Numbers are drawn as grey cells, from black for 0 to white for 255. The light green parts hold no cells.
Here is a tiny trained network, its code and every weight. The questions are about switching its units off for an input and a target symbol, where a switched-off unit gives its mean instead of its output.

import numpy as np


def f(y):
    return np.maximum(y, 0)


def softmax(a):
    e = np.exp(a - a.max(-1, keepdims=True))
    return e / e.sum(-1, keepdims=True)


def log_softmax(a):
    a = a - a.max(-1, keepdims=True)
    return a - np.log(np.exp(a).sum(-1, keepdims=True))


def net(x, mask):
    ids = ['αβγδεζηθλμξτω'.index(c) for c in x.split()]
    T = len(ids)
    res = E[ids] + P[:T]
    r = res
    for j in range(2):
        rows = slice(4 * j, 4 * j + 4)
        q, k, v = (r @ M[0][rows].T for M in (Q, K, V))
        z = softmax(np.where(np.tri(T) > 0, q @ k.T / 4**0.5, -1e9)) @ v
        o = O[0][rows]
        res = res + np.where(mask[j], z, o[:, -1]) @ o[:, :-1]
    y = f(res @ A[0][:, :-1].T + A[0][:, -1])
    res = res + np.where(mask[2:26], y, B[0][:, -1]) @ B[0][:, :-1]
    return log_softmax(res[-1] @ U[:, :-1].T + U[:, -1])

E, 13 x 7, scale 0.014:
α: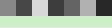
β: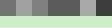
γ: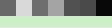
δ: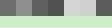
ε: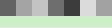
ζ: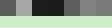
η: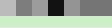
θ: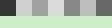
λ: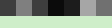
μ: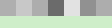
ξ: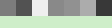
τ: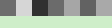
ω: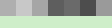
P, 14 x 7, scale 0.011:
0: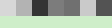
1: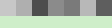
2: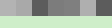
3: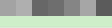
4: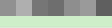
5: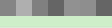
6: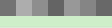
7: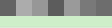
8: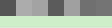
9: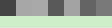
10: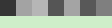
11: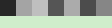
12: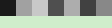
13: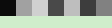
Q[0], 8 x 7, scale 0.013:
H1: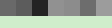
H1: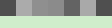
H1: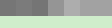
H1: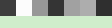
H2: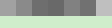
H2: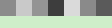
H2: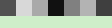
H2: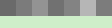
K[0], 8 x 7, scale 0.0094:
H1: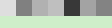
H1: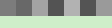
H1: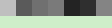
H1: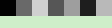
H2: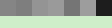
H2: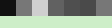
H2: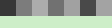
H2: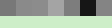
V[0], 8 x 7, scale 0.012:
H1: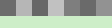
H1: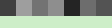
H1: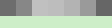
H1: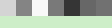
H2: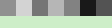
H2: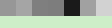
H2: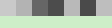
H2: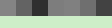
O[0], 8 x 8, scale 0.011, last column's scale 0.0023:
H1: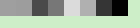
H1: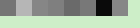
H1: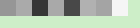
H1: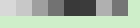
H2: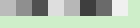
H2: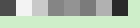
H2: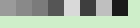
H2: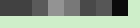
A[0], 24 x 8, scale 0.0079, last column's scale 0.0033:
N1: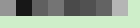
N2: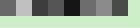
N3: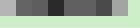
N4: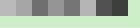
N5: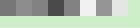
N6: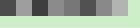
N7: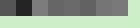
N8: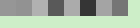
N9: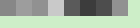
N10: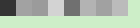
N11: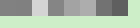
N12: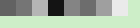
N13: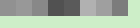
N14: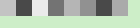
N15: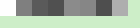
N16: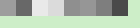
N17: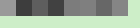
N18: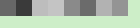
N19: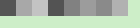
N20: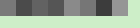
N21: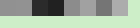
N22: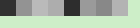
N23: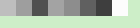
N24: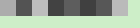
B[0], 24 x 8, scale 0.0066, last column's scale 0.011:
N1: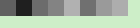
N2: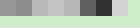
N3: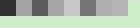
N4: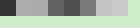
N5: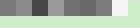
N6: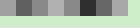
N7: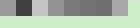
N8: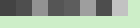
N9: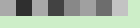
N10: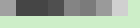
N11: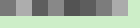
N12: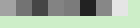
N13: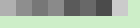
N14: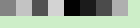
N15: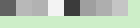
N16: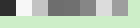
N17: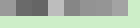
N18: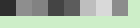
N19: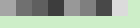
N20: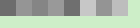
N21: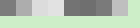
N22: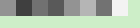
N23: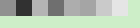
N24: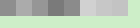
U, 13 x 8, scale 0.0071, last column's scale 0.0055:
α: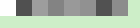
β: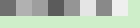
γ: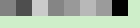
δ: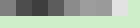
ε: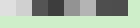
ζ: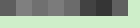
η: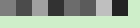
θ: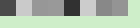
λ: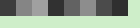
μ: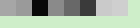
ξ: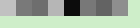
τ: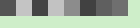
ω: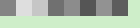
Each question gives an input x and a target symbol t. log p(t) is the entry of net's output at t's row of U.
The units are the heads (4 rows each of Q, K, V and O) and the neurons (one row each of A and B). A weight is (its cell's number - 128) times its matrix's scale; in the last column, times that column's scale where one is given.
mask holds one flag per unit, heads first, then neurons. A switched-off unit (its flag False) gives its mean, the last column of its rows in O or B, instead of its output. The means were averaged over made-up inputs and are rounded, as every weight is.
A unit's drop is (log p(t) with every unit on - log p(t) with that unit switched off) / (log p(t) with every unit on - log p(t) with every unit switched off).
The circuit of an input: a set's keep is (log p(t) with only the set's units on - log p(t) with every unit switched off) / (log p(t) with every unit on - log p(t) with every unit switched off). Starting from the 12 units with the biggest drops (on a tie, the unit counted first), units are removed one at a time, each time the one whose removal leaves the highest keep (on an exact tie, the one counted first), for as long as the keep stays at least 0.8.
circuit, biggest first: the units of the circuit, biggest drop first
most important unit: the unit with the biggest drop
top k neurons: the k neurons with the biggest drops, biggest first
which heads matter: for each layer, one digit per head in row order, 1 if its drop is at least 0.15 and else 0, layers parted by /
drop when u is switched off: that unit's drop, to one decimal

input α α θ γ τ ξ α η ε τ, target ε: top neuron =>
(N19)
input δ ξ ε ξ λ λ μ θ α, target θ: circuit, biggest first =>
(H2 N24 N10 N9)
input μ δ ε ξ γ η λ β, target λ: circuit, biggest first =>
(H1 H2)
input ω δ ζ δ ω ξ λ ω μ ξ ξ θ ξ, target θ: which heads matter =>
01
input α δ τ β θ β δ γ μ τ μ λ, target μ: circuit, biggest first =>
(H2 N12)
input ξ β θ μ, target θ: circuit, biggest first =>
(N12 H2 N4)
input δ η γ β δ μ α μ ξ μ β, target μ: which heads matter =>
10
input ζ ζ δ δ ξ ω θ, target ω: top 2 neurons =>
(N22 N16)
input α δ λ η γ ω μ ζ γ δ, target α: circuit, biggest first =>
(H2 N23)
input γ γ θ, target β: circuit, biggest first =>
(N23 H1)
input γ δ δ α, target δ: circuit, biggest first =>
(H1 H2 N1)
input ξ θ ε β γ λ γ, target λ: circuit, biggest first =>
(H1 H2 N9)
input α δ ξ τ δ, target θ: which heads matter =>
00
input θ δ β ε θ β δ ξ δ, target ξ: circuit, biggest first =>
(H1 H2)
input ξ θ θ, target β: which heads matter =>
01
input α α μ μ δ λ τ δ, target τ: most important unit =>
H1
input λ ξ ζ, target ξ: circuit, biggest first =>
(H1 N2)
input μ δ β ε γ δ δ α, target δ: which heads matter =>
11
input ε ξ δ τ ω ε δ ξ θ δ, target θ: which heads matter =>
01
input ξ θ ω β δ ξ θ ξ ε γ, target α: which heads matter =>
10
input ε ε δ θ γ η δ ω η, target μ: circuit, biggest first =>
(N12 H2)
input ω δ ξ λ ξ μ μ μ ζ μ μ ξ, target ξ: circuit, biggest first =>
(N14)
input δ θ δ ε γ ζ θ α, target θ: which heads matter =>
01
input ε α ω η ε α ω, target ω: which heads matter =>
10
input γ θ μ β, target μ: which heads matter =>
11
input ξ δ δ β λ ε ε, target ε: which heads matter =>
01
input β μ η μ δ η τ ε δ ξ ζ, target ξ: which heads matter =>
11
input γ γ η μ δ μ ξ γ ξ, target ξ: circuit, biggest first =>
(H1)
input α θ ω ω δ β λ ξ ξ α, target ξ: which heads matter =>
01
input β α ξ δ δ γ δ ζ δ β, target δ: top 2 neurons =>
(N2 N15)
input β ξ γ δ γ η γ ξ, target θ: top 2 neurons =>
(N16 N12)
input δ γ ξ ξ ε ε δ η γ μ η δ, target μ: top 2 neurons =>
(N12 N23)
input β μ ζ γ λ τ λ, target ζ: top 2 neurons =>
(N7 N15)
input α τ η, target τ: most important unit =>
N14
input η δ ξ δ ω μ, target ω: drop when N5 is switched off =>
0.1
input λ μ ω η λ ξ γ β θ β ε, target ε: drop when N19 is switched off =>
0.2
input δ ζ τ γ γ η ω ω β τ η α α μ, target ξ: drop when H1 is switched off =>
-0.1
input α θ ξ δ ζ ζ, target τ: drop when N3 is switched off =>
0.2
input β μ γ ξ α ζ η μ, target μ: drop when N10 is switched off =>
-0.1
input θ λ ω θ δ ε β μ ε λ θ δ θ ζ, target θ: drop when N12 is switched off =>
0.2
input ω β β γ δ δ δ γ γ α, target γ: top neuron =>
(N1)
